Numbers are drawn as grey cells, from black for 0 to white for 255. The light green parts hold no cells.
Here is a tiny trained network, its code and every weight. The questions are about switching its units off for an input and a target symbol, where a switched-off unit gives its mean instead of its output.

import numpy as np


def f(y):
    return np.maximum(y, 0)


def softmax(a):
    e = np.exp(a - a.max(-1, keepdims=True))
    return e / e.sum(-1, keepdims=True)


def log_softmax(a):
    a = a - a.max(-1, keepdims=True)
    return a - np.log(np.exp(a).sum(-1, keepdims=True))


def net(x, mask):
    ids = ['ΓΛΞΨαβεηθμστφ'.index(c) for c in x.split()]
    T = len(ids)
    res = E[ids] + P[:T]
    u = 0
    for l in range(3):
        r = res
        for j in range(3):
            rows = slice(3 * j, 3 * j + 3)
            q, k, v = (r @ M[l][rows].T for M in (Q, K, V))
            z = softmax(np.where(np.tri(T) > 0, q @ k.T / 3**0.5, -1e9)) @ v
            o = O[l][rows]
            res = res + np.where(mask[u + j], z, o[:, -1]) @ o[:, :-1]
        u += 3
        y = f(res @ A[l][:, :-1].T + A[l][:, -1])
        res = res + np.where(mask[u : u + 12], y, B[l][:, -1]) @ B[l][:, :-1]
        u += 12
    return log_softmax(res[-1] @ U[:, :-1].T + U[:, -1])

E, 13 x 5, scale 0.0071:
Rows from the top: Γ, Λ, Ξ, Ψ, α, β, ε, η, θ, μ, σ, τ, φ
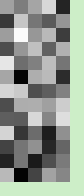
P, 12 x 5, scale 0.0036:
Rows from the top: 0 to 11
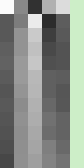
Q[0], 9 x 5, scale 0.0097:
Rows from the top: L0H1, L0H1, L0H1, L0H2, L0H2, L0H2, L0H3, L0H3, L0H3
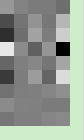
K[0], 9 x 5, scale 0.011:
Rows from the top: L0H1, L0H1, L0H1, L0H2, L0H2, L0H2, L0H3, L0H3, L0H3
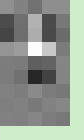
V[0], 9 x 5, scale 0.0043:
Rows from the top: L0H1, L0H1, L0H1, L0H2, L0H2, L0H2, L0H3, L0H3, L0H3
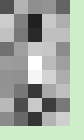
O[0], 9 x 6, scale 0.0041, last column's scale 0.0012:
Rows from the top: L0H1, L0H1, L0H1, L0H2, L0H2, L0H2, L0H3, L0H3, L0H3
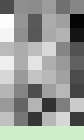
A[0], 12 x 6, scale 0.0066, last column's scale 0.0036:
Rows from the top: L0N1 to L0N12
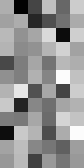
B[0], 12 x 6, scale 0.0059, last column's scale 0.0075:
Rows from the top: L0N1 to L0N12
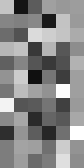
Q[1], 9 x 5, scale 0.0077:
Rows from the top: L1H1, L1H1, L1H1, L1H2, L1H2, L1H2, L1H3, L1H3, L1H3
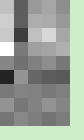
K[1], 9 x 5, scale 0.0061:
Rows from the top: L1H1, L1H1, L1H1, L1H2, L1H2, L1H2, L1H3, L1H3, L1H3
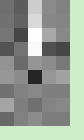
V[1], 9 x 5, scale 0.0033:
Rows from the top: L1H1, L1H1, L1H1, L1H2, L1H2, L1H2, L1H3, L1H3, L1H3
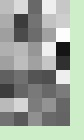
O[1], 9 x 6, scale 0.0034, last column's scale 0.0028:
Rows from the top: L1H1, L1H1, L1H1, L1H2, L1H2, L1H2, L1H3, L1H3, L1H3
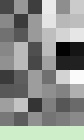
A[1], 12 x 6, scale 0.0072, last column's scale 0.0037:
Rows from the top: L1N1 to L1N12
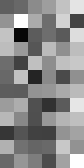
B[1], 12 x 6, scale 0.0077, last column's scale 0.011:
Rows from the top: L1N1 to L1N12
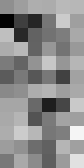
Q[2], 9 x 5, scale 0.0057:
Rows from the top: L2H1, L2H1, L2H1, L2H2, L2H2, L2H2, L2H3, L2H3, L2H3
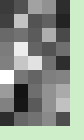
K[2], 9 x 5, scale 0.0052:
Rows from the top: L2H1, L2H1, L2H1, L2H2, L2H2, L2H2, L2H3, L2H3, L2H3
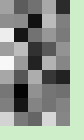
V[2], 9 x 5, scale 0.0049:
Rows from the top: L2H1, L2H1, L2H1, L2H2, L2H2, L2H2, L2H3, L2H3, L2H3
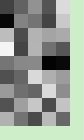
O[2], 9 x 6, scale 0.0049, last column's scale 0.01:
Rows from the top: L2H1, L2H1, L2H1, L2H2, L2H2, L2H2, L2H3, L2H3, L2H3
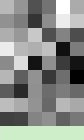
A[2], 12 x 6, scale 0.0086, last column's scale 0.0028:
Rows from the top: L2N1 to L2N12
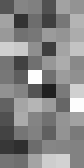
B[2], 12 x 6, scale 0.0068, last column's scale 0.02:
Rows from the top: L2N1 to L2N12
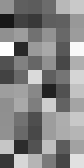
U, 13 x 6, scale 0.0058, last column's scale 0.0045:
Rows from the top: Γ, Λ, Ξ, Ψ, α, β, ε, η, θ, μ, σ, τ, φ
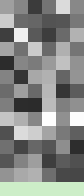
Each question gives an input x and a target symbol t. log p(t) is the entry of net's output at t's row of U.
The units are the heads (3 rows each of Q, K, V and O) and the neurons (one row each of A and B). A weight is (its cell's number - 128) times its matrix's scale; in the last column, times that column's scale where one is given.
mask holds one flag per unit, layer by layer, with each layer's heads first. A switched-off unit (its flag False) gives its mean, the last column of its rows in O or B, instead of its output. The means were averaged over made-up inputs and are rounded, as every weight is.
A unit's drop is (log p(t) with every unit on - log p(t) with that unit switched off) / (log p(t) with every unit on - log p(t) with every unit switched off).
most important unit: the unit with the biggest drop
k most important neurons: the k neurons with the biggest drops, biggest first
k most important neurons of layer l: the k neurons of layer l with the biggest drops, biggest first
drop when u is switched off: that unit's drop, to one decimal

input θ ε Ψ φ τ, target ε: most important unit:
L0N4
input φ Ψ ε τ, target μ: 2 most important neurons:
(L1N10, L0N1)
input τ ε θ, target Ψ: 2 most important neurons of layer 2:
(L2N4, L2N6)
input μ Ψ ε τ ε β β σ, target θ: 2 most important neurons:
(L0N8, L1N3)
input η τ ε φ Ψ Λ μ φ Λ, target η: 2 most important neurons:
(L0N4, L0N6)
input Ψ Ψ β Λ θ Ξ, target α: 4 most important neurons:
(L1N2, L0N3, L0N7, L2N4)
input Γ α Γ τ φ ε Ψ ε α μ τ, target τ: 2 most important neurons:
(L0N3, L1N4)
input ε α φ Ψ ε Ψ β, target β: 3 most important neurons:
(L0N3, L1N3, L1N10)
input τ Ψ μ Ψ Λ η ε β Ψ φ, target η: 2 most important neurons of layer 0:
(L0N10, L0N1)
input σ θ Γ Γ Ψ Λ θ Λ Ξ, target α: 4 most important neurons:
(L1N2, L0N3, L0N7, L1N10)
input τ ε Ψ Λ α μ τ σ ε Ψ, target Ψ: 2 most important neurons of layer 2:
(L2N4, L2N6)
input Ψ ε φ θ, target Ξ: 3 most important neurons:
(L0N6, L2N4, L0N4)
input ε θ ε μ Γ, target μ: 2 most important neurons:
(L0N3, L2N12)
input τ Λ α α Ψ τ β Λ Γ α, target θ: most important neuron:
(L0N10)
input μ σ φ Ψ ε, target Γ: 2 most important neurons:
(L1N2, L0N7)
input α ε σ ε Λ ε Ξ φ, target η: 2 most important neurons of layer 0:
(L0N1, L0N10)
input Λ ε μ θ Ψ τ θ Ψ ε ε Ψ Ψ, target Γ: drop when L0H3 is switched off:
0.1
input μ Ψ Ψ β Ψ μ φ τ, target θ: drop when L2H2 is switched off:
0.6
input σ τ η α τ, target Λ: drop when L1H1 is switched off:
0.3
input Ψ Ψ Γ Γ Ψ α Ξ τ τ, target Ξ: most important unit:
L2N4
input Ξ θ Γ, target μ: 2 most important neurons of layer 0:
(L0N3, L0N10)
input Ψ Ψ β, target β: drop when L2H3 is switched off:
0.2
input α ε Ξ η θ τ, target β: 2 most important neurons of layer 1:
(L1N4, L1N9)
